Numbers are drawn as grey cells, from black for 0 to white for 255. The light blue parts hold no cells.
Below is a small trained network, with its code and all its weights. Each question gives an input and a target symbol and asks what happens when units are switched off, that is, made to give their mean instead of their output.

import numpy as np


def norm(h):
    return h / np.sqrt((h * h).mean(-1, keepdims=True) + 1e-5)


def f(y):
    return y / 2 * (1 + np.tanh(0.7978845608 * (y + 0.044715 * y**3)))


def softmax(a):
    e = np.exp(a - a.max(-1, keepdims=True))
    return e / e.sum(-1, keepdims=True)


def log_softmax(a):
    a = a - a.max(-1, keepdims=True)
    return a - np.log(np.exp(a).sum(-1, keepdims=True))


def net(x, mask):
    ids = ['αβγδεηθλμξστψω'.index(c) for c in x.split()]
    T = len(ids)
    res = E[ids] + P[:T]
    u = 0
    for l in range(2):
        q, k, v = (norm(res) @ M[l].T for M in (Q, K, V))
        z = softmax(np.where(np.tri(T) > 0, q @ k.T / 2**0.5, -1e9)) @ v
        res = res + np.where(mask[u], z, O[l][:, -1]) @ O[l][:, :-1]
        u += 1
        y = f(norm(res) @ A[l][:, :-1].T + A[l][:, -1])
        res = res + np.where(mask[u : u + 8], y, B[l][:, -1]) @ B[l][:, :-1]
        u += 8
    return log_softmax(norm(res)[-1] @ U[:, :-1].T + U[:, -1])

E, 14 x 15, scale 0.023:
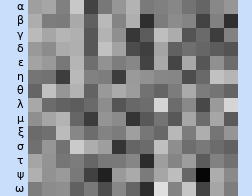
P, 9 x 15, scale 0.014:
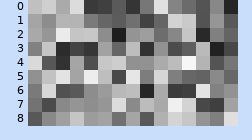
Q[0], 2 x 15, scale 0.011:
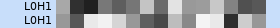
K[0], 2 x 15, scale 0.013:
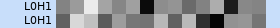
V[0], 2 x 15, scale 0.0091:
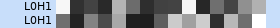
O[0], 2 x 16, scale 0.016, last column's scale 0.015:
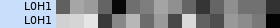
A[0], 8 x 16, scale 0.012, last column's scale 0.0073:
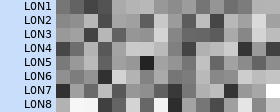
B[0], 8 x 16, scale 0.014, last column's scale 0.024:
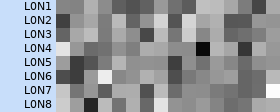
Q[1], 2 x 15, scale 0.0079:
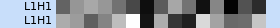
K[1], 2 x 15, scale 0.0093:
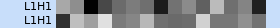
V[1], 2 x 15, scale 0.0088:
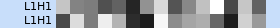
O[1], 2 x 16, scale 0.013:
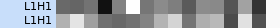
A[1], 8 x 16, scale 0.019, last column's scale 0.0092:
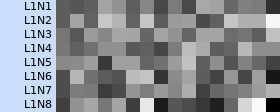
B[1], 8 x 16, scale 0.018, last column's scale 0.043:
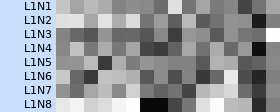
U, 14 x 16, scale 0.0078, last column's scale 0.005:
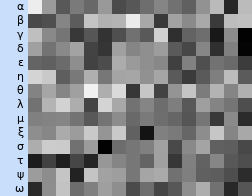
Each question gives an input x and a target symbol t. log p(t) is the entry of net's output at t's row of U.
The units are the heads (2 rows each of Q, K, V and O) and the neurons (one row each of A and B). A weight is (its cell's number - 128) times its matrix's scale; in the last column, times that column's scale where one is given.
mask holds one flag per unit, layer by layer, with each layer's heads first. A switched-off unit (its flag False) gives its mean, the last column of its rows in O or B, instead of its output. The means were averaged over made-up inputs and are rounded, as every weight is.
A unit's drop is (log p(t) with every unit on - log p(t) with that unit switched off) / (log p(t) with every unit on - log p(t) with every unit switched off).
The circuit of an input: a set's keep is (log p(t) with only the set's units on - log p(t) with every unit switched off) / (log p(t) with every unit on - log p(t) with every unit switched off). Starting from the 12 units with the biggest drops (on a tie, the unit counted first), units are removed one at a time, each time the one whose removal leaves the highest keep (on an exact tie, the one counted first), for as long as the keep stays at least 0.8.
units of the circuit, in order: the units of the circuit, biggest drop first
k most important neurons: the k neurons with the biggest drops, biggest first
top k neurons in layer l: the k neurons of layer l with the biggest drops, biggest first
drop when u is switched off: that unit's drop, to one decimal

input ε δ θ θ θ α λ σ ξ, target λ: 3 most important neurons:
[L1N7; L0N7; L1N3]
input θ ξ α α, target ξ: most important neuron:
[L0N6]
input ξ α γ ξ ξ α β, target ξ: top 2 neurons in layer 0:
[L0N6; L0N8]
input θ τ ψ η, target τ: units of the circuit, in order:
[L0H1; L1N1; L0N3]
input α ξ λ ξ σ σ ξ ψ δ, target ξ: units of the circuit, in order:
[L0H1; L0N6; L1N1]
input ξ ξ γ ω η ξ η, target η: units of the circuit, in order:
[L0N8; L0H1]
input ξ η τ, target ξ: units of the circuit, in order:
[L0H1; L0N6; L1N1]
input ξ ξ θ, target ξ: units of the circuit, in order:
[L0H1; L0N6; L1N1]
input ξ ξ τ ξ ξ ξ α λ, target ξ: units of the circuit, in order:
[L0H1; L0N6]
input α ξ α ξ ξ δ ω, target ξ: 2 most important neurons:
[L0N6; L0N8]
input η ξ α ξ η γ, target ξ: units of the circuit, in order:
[L0H1; L0N6; L1N1]
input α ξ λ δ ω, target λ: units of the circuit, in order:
[L0H1; L1N7]
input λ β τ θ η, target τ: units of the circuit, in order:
[L0H1; L0N3; L1N1]
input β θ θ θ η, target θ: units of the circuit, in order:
[L0H1]
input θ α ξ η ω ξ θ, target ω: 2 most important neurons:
[L1N7; L0N8]
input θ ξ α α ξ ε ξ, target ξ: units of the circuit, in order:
[L0H1; L0N6]
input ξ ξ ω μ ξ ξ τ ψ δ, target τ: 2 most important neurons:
[L0N7; L1N1]
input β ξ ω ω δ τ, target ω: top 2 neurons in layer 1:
[L1N7; L1N5]
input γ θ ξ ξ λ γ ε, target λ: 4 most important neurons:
[L1N7; L1N3; L0N7; L0N8]
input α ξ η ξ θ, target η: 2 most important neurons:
[L0N8; L1N3]
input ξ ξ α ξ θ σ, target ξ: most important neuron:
[L0N6]
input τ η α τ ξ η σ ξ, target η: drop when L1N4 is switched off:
0.0
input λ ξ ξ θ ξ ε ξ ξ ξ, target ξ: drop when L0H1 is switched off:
0.9
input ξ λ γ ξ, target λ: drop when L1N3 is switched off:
0.2
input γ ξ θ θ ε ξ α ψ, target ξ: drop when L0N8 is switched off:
0.1
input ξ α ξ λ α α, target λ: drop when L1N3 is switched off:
0.2
